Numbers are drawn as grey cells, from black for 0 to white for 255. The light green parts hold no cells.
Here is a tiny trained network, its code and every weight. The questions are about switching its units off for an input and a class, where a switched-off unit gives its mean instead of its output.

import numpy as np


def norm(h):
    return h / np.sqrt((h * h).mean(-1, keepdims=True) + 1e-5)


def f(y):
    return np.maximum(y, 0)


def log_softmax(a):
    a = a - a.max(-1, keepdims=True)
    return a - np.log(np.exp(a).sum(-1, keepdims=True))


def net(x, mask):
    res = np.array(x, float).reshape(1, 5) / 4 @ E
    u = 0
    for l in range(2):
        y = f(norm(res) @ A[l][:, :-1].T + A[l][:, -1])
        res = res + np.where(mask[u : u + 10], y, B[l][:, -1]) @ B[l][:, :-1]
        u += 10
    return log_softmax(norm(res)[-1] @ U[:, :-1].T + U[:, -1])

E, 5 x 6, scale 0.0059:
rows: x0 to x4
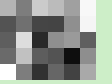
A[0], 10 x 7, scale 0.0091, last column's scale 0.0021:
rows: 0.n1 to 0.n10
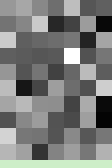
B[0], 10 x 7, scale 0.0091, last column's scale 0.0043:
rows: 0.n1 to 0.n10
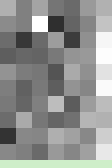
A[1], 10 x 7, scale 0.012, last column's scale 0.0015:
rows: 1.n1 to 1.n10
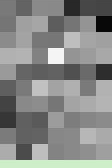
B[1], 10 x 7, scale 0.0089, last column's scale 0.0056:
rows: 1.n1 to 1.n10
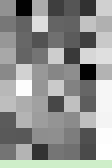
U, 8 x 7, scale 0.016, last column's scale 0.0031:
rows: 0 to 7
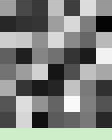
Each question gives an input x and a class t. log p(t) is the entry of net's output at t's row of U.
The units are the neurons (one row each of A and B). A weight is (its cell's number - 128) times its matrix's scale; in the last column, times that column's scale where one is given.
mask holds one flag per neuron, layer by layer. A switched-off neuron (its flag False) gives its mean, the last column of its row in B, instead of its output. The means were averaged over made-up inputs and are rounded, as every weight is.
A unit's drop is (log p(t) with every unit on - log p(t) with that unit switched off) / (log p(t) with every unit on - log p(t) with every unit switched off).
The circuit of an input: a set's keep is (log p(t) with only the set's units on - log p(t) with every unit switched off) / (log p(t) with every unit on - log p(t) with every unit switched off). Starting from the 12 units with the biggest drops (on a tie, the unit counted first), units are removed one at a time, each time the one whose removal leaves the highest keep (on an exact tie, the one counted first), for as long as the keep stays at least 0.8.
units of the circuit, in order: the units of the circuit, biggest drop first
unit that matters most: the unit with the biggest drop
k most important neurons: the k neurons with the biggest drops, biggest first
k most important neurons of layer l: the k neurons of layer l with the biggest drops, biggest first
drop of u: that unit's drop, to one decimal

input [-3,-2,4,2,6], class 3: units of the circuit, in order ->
(0.n3 1.n1)
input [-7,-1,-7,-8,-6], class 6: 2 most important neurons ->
(1.n6 0.n4)
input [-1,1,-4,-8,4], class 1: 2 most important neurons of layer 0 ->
(0.n9 0.n3)
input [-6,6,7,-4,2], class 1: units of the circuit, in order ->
(0.n4 1.n10)
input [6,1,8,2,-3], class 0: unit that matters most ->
1.n4
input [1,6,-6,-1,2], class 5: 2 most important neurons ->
(0.n5 1.n8)
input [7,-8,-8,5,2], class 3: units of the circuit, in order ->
(1.n1 1.n8)
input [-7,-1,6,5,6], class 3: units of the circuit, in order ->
(1.n1 0.n3)
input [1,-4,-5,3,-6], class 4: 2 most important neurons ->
(0.n2 1.n2)
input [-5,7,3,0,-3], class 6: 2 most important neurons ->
(1.n7 1.n8)
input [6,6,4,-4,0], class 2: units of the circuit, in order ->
(1.n7 0.n6 1.n4)
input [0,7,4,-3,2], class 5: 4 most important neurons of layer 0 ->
(0.n3 0.n9 0.n5 0.n7)
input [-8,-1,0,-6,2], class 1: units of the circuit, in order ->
(0.n4 1.n8)
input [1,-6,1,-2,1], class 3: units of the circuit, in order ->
(0.n3)
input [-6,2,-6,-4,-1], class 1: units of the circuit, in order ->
(0.n4 1.n1)
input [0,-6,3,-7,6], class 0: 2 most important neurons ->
(0.n9 0.n10)
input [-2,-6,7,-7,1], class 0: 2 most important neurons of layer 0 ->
(0.n3 0.n1)
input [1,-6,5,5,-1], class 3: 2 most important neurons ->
(1.n1 0.n9)
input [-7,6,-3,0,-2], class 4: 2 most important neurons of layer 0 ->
(0.n2 0.n8)
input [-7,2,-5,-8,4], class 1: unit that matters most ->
0.n9
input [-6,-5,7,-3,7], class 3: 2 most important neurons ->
(0.n3 1.n1)
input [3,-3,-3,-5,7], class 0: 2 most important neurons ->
(0.n9 1.n1)
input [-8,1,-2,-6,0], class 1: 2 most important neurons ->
(0.n4 1.n8)
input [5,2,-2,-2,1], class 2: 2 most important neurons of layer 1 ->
(1.n1 1.n10)
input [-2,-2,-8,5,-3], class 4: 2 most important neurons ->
(0.n2 0.n8)
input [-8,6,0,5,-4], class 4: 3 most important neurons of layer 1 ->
(1.n10 1.n2 1.n6)
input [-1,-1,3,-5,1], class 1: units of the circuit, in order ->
(0.n4)
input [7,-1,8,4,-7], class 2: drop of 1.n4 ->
0.2
